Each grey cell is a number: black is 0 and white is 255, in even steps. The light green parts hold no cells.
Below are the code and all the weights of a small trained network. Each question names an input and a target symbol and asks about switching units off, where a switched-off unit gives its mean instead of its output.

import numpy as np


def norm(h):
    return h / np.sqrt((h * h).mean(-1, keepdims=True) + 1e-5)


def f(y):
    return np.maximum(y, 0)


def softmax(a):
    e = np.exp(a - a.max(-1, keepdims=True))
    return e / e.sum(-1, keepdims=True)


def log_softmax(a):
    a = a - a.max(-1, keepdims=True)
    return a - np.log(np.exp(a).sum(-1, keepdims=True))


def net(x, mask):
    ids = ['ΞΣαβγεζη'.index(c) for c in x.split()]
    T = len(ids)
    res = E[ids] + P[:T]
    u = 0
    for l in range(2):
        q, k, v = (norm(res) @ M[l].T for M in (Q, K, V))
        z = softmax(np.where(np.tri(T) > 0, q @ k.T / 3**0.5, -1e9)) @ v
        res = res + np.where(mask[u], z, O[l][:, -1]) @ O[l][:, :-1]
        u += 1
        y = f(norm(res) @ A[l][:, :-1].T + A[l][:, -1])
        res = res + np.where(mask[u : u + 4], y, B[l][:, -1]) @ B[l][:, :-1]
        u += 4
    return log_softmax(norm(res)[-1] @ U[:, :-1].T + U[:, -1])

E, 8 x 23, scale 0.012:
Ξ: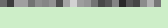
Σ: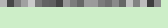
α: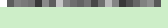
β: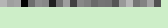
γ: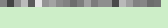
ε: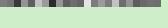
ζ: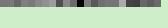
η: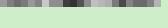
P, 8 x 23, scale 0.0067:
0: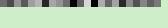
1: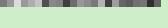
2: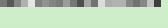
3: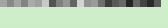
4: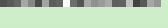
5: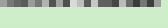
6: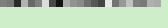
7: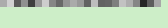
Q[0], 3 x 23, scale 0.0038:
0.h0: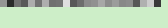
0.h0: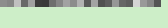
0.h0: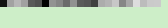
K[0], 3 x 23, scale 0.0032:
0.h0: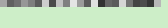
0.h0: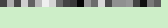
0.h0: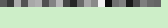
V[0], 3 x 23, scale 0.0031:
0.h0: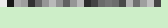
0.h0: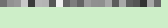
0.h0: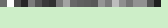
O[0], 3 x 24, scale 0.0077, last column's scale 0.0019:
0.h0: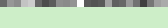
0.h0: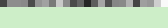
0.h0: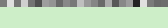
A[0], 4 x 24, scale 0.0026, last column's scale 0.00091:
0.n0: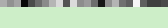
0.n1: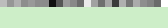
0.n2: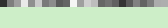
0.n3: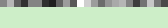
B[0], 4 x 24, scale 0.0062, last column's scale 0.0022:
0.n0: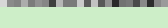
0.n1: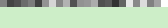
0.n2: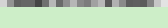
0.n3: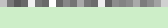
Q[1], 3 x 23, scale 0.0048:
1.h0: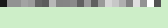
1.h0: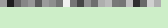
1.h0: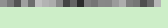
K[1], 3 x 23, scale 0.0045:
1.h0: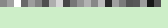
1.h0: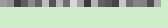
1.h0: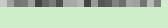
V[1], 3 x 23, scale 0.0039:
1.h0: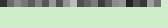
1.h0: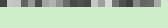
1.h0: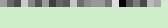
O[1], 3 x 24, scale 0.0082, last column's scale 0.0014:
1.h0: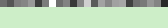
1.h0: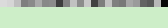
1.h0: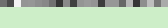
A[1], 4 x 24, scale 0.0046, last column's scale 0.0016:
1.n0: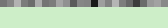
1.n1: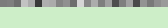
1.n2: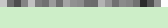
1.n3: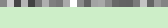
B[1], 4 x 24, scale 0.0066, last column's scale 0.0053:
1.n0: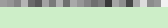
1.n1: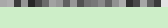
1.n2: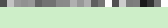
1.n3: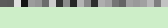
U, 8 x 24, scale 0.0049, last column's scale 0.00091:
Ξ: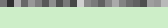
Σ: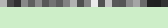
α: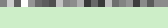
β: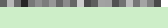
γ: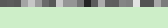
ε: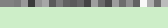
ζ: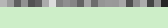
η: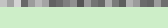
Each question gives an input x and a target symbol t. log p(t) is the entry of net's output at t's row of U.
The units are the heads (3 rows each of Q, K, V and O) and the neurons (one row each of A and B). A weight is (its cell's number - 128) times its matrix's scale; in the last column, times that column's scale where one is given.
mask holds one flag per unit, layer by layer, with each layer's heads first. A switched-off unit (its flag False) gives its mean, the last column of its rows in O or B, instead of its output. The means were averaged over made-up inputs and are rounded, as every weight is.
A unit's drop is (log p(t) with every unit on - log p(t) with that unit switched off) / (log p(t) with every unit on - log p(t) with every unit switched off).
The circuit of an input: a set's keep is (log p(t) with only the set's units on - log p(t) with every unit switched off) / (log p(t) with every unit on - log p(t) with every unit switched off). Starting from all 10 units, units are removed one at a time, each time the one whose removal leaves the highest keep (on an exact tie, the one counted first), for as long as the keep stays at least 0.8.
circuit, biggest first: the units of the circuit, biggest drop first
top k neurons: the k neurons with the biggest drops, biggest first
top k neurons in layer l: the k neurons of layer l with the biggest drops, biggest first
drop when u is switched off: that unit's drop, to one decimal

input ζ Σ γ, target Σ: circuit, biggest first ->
(0.h0; 1.h0)
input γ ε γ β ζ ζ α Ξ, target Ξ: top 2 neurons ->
(0.n2; 1.n3)
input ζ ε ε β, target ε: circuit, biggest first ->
(1.h0)
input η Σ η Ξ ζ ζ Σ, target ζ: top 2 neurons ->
(1.n1; 0.n1)
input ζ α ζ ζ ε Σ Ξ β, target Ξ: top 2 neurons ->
(0.n0; 0.n3)
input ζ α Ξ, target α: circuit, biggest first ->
(0.h0; 1.n3)
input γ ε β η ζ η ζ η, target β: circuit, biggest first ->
(1.n3; 0.h0)
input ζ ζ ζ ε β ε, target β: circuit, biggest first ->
(1.n3; 1.h0; 0.h0)
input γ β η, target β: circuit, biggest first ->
(1.h0; 1.n3; 0.h0)
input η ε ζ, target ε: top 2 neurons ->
(1.n2; 0.n2)
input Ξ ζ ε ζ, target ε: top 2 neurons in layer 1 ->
(1.n2; 1.n3)
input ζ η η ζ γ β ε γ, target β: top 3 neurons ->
(1.n3; 1.n0; 0.n0)
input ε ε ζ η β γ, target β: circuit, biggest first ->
(1.n3; 1.h0; 0.h0)
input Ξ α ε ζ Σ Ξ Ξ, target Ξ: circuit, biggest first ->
(1.h0)
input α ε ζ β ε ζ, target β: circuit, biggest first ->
(1.n3; 0.h0)
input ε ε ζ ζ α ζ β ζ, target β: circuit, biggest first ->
(1.n3; 1.h0; 0.h0)
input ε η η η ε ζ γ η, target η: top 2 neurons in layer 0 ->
(0.n1; 0.n0)
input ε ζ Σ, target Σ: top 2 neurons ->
(1.n0; 1.n3)
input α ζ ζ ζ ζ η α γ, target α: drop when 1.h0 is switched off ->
0.1
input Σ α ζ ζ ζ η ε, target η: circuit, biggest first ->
(1.h0)
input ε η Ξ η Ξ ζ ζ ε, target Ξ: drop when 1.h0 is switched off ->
0.7
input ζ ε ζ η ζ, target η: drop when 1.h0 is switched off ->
0.9
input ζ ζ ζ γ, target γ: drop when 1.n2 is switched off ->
0.0
